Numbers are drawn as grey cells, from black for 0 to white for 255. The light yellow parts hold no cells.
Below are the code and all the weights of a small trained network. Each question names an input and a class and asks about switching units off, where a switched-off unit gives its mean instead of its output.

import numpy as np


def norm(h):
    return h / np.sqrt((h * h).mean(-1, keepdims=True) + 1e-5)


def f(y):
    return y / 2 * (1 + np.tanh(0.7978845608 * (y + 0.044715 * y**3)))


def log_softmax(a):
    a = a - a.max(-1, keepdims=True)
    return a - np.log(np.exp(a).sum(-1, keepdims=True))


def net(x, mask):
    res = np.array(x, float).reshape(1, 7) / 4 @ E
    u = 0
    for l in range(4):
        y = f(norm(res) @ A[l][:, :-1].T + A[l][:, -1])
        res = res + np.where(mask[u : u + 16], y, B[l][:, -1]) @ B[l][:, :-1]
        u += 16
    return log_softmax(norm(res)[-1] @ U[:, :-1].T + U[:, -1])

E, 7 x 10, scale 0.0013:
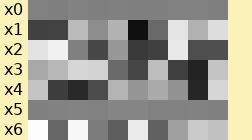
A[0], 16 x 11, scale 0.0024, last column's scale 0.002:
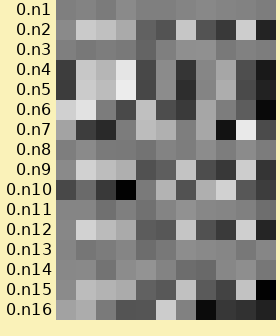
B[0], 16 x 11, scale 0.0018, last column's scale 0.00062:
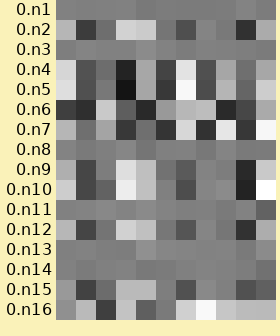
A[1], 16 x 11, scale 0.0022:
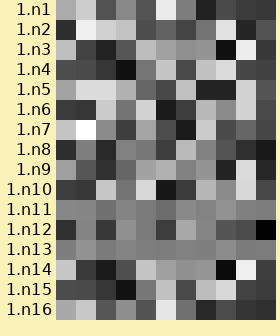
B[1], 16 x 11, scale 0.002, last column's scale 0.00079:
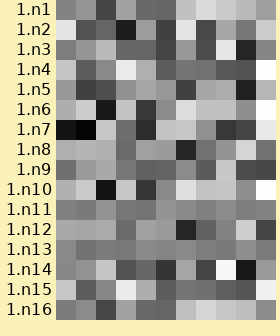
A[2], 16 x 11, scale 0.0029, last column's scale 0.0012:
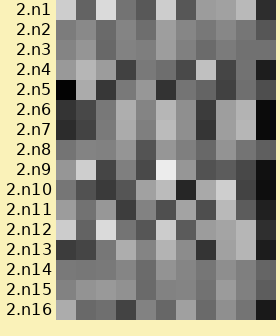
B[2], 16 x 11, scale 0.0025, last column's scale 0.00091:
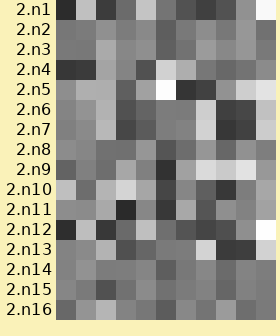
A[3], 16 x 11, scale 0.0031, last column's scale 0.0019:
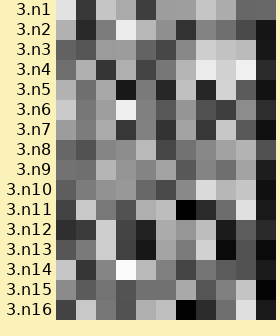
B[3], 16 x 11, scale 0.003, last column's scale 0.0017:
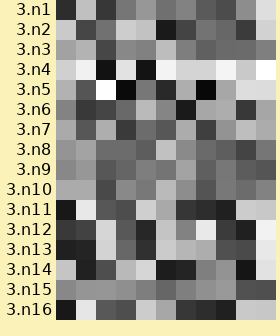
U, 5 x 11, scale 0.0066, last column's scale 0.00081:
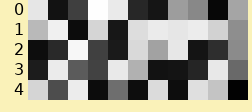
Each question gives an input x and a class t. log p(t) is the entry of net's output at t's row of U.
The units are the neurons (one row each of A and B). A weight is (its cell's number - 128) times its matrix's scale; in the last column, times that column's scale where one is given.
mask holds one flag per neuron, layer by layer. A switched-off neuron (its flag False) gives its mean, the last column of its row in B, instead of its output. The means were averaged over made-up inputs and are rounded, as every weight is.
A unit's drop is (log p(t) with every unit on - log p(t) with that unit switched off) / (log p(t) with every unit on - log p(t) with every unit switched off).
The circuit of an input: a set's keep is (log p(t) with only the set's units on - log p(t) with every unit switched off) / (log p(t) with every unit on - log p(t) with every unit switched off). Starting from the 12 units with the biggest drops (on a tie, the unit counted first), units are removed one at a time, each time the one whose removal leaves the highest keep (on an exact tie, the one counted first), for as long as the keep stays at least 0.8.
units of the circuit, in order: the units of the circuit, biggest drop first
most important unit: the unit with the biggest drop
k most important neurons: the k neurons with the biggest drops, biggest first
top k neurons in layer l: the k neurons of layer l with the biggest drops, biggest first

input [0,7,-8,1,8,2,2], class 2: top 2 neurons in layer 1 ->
1.n2, 1.n1
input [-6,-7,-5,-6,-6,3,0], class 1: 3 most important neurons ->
2.n9, 1.n1, 0.n16
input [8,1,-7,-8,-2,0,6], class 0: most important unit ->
0.n10
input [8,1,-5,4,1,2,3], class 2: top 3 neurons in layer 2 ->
2.n7, 2.n13, 2.n6
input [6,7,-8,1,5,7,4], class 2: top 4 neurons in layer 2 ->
2.n7, 2.n13, 2.n6, 2.n9
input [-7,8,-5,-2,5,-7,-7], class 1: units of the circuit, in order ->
1.n10, 3.n4
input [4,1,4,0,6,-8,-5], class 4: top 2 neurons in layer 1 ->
1.n14, 1.n3
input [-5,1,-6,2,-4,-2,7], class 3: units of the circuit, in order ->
2.n1, 2.n12
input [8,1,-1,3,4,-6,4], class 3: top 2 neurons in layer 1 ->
1.n2, 1.n4
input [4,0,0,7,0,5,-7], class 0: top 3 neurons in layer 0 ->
0.n9, 0.n12, 0.n2
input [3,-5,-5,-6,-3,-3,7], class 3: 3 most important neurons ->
2.n1, 2.n12, 1.n5
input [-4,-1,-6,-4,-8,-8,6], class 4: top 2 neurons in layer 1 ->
1.n2, 1.n7
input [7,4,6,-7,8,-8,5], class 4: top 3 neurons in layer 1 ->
1.n14, 1.n3, 1.n5
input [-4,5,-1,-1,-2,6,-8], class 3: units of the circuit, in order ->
2.n5
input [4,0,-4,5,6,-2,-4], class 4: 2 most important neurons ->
1.n14, 1.n3
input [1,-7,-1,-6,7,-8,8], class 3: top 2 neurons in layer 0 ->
0.n5, 0.n4
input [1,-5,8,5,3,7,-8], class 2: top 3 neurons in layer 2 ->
2.n4, 2.n1, 2.n12
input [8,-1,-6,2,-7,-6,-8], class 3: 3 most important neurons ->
2.n5, 1.n7, 0.n7
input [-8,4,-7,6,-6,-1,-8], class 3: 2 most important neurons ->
2.n5, 1.n7
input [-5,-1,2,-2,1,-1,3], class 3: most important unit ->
2.n1
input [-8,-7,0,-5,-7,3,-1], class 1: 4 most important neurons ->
2.n9, 0.n16, 0.n7, 1.n1
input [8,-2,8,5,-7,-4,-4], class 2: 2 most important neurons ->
1.n7, 0.n7
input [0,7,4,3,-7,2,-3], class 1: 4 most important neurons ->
1.n10, 1.n6, 0.n7, 3.n4
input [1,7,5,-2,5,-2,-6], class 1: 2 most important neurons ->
1.n10, 1.n6
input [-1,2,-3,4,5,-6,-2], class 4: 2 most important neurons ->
1.n14, 0.n10
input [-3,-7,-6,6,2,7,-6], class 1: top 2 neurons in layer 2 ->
2.n9, 2.n10
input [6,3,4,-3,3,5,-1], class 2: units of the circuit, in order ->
1.n7
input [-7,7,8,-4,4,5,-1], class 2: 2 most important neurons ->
1.n7, 0.n6
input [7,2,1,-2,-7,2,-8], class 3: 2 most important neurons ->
2.n5, 0.n7
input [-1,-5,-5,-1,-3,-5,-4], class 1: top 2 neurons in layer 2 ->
2.n9, 2.n4
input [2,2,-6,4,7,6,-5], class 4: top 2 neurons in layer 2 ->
2.n4, 2.n11
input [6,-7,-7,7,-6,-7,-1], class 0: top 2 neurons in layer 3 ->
3.n6, 3.n4
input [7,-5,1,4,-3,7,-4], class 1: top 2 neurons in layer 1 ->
1.n4, 1.n15
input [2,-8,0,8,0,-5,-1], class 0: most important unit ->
0.n9
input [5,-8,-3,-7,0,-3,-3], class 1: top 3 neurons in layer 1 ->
1.n1, 1.n16, 1.n5
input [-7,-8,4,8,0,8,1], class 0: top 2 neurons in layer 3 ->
3.n14, 3.n6
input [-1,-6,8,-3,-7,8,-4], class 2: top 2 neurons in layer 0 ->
0.n6, 0.n7
